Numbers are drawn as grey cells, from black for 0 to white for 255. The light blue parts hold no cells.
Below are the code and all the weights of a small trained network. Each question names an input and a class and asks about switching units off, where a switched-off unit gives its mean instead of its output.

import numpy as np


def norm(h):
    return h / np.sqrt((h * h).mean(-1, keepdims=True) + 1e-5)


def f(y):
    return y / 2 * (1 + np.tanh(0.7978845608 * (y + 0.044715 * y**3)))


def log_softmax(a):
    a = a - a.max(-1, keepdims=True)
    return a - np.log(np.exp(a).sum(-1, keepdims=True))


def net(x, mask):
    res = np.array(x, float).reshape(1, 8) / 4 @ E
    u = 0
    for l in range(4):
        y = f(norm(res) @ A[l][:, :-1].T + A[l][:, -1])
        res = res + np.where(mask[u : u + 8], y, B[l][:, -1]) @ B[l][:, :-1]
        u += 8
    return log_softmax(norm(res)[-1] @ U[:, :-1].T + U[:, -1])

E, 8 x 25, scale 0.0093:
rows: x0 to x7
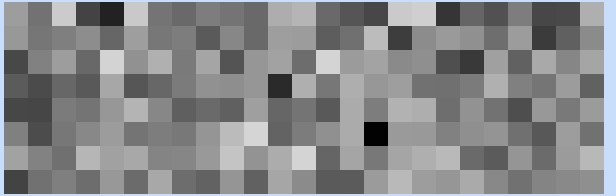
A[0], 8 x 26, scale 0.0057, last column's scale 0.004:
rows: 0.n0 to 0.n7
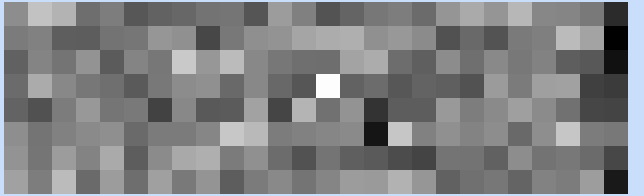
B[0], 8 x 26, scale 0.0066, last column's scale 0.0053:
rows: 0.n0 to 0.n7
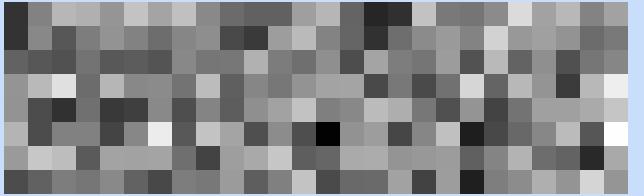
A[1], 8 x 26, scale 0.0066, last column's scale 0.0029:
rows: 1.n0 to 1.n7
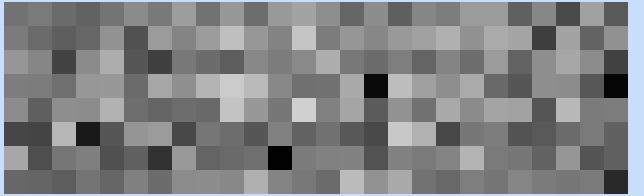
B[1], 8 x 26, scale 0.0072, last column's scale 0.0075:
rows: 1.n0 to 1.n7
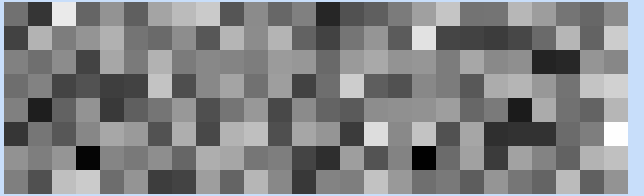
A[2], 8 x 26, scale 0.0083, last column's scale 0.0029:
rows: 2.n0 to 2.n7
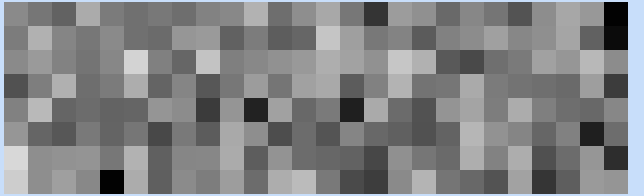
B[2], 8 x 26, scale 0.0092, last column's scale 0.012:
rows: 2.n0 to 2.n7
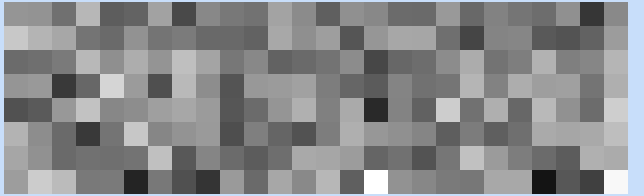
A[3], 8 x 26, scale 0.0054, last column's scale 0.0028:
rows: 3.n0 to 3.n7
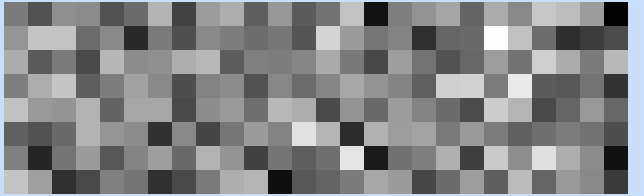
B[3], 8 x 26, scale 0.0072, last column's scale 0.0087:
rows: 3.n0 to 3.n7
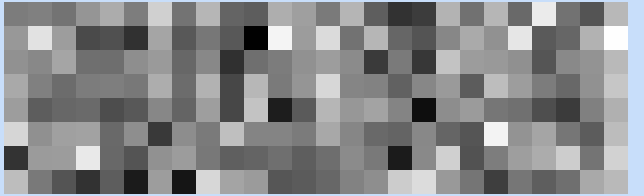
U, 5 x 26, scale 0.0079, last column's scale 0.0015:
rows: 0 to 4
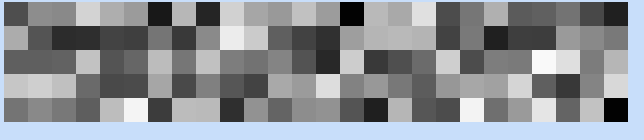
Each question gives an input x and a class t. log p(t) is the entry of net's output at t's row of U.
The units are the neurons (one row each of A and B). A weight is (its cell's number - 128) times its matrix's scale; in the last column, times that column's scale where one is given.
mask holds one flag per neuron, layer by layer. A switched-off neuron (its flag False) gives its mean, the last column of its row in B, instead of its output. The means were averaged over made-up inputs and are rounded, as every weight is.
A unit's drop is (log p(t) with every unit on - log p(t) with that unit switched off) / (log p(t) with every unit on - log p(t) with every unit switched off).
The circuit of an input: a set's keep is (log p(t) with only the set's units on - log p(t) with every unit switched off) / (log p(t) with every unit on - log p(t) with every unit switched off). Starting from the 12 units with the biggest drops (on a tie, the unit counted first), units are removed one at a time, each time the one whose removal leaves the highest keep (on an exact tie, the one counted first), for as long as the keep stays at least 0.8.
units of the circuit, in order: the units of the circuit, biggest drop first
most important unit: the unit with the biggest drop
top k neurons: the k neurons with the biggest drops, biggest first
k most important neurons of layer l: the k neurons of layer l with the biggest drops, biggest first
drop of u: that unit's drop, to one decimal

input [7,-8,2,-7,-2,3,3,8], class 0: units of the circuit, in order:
(1.n5)
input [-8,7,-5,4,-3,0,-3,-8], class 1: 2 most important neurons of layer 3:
(3.n7 3.n0)
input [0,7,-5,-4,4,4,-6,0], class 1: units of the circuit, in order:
(2.n5 3.n1)
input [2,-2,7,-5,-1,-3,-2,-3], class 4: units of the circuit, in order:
(2.n7 2.n2)
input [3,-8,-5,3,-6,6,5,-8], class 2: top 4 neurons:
(1.n3 1.n5 0.n5 3.n0)
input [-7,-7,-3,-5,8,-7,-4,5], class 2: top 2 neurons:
(2.n7 2.n4)
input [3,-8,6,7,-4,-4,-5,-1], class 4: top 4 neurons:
(2.n7 2.n3 2.n2 1.n3)
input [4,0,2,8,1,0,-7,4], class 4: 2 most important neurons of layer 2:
(2.n3 2.n7)
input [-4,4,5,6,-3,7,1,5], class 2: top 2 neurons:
(2.n7 1.n5)
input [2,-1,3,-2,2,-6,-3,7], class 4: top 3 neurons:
(2.n7 2.n3 1.n1)
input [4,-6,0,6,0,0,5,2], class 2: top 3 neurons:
(0.n5 2.n7 1.n3)
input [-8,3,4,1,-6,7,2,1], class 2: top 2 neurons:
(2.n7 1.n5)
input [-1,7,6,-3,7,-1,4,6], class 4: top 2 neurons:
(2.n7 2.n2)
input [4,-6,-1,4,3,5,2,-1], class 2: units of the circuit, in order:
(0.n5)
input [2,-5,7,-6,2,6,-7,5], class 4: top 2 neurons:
(1.n5 2.n7)
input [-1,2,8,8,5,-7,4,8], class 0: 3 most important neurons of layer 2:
(2.n5 2.n4 2.n6)
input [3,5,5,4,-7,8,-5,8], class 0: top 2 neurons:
(1.n5 1.n6)
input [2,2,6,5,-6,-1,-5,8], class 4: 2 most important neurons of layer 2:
(2.n7 2.n3)
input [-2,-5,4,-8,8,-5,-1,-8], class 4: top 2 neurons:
(2.n7 0.n5)
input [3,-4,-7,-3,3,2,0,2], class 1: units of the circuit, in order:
(1.n5)
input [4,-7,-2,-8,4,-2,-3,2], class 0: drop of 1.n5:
0.2
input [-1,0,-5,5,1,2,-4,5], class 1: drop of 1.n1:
0.0
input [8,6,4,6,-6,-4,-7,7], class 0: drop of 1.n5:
0.4
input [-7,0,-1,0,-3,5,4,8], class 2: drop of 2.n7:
0.1
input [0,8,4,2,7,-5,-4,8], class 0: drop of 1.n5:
0.1
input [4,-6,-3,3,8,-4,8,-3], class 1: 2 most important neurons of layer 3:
(3.n6 3.n0)
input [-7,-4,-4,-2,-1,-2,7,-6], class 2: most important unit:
2.n7
